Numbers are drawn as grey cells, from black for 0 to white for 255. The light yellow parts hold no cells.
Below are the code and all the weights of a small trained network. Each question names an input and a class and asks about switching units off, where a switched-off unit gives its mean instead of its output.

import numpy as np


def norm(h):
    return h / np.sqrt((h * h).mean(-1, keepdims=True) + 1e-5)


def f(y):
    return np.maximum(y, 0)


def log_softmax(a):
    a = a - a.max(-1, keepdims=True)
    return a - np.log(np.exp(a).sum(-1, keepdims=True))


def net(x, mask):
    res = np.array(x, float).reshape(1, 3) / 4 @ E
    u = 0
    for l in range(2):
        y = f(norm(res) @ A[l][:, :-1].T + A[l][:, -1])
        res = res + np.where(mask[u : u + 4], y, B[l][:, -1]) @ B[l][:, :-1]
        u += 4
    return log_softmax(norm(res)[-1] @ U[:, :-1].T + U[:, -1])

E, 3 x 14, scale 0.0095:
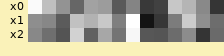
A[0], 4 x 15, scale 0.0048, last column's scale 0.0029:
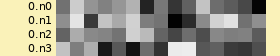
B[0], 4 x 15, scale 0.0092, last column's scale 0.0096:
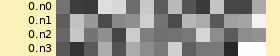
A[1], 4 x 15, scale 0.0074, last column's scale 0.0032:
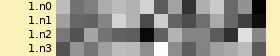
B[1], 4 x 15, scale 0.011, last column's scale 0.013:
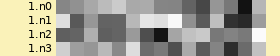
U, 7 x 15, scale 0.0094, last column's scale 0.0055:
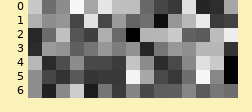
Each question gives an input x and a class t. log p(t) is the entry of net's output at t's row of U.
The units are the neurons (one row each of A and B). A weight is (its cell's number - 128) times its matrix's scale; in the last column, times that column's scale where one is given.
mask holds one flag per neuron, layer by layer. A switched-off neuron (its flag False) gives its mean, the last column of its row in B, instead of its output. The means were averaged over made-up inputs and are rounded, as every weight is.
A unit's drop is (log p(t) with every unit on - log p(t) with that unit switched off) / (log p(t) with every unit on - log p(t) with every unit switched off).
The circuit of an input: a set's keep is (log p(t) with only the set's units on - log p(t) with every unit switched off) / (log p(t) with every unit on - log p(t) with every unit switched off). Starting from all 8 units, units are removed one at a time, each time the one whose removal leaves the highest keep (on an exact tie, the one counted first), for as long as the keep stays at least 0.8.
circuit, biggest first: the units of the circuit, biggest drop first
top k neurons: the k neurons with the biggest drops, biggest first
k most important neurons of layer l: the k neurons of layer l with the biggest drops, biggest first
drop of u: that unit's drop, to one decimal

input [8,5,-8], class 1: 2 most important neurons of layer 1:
(1.n3 1.n1)
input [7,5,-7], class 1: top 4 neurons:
(0.n1 0.n3 1.n3 1.n1)
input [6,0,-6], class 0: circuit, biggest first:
(1.n2)
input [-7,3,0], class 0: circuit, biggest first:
(0.n3 1.n2)
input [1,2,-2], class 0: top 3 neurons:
(1.n2 0.n0 0.n2)
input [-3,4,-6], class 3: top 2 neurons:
(0.n3 1.n2)
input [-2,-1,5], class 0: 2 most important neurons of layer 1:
(1.n2 1.n3)
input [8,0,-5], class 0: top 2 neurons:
(0.n0 1.n0)
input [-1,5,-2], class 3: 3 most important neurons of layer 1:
(1.n2 1.n0 1.n1)
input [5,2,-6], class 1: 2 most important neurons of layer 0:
(0.n3 0.n1)
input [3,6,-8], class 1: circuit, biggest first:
(0.n1 0.n3 1.n2)
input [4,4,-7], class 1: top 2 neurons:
(0.n3 0.n1)
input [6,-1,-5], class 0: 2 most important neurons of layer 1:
(1.n0 1.n2)
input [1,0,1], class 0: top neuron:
(0.n0)
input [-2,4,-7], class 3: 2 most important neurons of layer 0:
(0.n3 0.n0)
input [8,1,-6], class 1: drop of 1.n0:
-0.1
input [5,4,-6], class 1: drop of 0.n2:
0.0
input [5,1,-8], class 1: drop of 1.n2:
0.3
